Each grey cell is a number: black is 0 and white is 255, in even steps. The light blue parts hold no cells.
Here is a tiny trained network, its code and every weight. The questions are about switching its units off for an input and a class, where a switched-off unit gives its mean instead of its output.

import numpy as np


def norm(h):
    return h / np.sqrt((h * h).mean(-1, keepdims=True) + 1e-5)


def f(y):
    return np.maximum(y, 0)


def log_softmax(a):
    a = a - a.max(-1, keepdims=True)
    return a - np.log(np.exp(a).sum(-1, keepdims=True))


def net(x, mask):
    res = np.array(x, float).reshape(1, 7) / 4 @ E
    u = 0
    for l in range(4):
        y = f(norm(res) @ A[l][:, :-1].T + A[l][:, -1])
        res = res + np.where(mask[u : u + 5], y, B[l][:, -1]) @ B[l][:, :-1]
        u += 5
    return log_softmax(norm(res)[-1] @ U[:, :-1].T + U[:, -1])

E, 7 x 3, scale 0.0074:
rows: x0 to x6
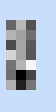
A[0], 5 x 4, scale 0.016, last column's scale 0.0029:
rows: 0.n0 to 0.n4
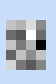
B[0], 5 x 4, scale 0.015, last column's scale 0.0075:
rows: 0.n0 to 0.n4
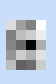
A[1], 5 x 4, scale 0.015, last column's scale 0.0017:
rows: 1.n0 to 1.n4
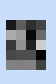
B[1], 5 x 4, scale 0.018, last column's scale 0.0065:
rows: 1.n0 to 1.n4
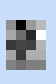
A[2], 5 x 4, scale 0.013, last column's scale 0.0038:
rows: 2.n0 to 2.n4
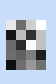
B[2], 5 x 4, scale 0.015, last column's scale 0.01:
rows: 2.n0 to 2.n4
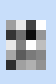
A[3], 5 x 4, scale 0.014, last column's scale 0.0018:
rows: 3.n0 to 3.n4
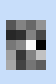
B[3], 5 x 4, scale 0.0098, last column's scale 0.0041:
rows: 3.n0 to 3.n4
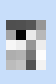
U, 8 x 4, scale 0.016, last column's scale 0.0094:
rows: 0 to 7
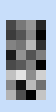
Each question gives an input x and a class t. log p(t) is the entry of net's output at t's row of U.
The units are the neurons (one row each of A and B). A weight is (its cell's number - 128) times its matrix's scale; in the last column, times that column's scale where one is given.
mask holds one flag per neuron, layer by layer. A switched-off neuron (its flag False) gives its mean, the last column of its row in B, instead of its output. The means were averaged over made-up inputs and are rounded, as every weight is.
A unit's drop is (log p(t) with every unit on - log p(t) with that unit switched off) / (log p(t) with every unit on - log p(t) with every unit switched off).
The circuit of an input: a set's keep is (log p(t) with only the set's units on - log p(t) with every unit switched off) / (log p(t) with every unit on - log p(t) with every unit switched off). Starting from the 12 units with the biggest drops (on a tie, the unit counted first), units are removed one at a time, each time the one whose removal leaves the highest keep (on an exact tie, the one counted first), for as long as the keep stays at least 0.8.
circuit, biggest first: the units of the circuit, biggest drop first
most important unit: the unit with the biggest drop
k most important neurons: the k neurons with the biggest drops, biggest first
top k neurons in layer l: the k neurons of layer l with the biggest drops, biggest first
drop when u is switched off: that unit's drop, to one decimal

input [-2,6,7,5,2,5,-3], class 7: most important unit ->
0.n1
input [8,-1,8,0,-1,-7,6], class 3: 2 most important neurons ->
[0.n0 2.n1]
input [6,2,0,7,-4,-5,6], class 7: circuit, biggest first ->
[1.n1 0.n1]
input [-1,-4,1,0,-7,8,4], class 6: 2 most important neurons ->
[0.n0 1.n0]
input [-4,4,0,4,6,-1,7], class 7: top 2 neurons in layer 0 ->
[0.n2 0.n3]
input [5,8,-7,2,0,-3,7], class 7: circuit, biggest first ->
[0.n2 1.n1]
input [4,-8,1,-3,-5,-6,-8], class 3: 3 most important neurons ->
[0.n0 2.n1 0.n1]
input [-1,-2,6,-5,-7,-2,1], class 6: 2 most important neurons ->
[0.n0 1.n0]
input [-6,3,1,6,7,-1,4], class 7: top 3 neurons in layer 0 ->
[0.n2 0.n3 0.n4]
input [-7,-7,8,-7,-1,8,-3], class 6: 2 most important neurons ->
[0.n0 0.n3]
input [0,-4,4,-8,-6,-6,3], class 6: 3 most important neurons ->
[0.n0 0.n1 1.n2]
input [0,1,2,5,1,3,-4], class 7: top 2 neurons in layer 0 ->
[0.n1 0.n0]
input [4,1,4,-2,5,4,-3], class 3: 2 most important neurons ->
[1.n0 1.n3]
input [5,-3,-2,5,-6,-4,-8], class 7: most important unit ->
0.n1
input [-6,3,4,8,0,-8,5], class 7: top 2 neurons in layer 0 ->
[0.n2 0.n1]
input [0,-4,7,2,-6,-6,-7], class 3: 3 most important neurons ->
[0.n0 2.n1 0.n1]
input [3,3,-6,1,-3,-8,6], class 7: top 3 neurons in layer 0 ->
[0.n2 0.n1 0.n3]
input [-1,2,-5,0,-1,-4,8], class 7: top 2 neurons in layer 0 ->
[0.n2 0.n3]
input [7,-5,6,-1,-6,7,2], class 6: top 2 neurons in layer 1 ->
[1.n0 1.n3]
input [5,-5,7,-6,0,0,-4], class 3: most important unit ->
0.n3
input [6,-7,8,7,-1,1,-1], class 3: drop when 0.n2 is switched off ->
0.2
